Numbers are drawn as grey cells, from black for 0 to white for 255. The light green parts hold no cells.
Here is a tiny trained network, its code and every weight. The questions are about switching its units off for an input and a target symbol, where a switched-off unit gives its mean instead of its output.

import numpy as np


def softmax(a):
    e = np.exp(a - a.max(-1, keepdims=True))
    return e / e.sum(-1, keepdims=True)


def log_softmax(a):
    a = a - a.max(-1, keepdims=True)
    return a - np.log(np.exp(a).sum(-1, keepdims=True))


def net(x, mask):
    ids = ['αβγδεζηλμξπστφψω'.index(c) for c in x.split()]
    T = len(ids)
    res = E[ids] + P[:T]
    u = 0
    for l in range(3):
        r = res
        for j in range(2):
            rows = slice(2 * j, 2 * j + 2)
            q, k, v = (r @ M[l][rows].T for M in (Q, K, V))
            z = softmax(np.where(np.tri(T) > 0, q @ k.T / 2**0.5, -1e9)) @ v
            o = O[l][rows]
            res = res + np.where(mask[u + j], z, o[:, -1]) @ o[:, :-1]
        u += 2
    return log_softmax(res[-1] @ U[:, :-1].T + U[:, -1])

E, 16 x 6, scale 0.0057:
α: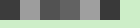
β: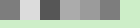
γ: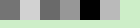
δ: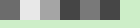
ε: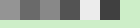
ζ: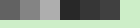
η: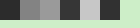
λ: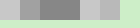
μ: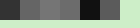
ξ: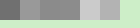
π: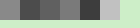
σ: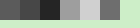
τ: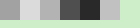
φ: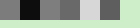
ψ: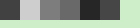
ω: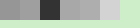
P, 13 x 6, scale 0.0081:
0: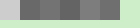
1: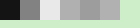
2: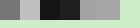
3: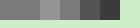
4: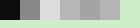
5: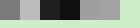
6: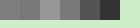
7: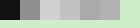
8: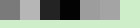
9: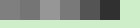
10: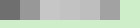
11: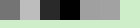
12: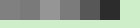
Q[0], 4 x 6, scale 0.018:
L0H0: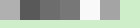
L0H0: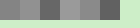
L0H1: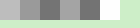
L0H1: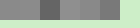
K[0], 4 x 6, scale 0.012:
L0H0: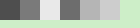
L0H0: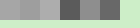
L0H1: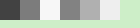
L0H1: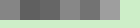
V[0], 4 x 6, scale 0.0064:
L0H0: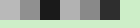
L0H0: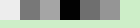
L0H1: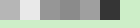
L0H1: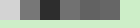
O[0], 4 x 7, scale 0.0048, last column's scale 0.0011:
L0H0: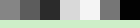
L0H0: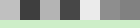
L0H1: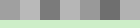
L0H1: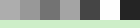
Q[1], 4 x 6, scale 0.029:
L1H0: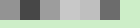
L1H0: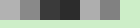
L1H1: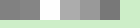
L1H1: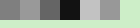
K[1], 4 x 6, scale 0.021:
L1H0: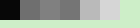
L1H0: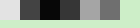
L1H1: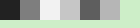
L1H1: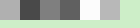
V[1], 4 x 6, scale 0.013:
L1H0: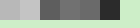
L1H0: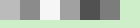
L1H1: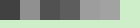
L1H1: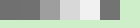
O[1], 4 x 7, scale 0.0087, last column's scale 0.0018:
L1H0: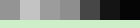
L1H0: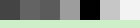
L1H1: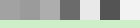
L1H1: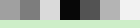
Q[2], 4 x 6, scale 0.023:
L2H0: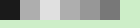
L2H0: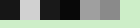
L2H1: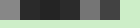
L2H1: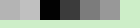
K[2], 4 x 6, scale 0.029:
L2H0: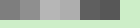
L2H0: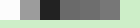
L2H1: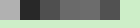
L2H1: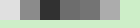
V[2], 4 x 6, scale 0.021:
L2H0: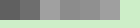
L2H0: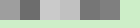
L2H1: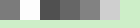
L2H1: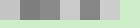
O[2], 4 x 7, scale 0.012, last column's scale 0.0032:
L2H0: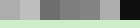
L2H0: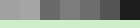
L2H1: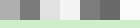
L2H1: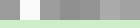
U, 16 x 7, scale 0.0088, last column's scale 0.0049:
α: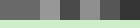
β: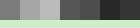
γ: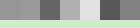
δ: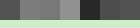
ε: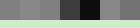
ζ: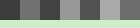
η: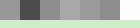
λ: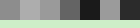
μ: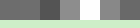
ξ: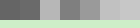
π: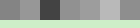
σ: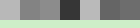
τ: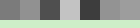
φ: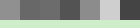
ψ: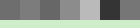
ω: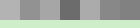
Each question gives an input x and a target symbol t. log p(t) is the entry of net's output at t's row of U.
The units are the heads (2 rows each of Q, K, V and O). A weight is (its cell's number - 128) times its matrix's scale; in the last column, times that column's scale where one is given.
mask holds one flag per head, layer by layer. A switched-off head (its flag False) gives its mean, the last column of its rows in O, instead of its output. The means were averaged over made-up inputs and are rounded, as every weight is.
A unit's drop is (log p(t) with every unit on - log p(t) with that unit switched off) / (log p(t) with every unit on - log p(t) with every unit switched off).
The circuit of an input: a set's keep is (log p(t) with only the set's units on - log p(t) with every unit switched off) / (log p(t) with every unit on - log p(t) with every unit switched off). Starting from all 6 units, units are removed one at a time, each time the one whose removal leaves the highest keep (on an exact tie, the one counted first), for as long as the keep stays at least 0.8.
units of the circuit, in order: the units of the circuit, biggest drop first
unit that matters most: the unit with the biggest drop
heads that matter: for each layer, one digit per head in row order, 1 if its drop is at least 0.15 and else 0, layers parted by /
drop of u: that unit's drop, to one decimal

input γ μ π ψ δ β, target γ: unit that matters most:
L1H1
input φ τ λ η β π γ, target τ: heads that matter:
00 / 11 / 10
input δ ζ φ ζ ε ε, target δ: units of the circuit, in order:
[L0H0, L1H0, L2H1]
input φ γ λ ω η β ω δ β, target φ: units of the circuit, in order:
[L0H1, L0H0, L2H1, L2H0]
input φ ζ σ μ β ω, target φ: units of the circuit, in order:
[L0H1, L0H0, L2H1, L2H0]
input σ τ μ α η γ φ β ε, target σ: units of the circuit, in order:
[L1H0, L2H1]
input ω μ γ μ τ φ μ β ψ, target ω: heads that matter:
11 / 00 / 01
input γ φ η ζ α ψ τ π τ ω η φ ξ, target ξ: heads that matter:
11 / 11 / 10
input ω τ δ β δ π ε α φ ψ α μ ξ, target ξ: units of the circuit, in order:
[L1H0, L1H1, L0H0, L2H0]
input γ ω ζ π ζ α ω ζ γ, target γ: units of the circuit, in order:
[L1H1, L2H1]
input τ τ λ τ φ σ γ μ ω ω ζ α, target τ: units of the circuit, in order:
[L0H0, L1H0, L1H1, L2H1]
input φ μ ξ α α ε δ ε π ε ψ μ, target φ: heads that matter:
10 / 00 / 11
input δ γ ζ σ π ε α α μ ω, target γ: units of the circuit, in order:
[L1H1, L1H0]
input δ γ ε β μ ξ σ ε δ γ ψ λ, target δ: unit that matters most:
L0H0
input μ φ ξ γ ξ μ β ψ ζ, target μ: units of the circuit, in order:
[L1H1, L0H0, L2H0]
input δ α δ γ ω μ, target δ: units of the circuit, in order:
[L1H0, L2H1]
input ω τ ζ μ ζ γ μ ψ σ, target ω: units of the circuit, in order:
[L2H1, L0H1]
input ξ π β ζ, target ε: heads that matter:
11 / 10 / 11
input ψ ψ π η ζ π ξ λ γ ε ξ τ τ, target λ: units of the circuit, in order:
[L1H0, L2H0]
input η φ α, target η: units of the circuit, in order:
[L2H1]
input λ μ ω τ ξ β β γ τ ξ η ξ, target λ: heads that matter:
11 / 01 / 01
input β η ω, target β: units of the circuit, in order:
[L0H0, L0H1, L1H0, L2H0]
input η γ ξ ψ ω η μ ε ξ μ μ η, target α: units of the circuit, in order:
[L1H0, L2H1, L0H0]
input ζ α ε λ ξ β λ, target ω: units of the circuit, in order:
[L1H0, L2H0, L1H1]
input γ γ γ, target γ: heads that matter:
01 / 01 / 01
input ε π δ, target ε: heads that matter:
10 / 11 / 01
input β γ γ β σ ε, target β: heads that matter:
11 / 10 / 10
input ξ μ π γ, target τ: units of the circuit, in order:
[L1H1, L2H0, L1H0]
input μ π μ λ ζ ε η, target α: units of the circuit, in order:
[L2H1]
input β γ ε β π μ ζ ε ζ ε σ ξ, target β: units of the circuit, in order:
[L0H0, L1H0, L2H0]
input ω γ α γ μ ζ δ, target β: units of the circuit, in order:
[L1H0, L2H0]
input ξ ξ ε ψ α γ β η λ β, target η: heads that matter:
10 / 10 / 01
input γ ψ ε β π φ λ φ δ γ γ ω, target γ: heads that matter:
01 / 01 / 01
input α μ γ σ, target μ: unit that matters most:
L1H1
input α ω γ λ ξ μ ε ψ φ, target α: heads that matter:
10 / 10 / 11
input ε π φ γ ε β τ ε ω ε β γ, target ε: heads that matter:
11 / 11 / 01
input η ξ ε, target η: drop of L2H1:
1.0
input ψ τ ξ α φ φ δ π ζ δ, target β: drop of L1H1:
0.1
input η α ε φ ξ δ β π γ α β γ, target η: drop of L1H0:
0.0
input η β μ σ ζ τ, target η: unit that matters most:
L2H1
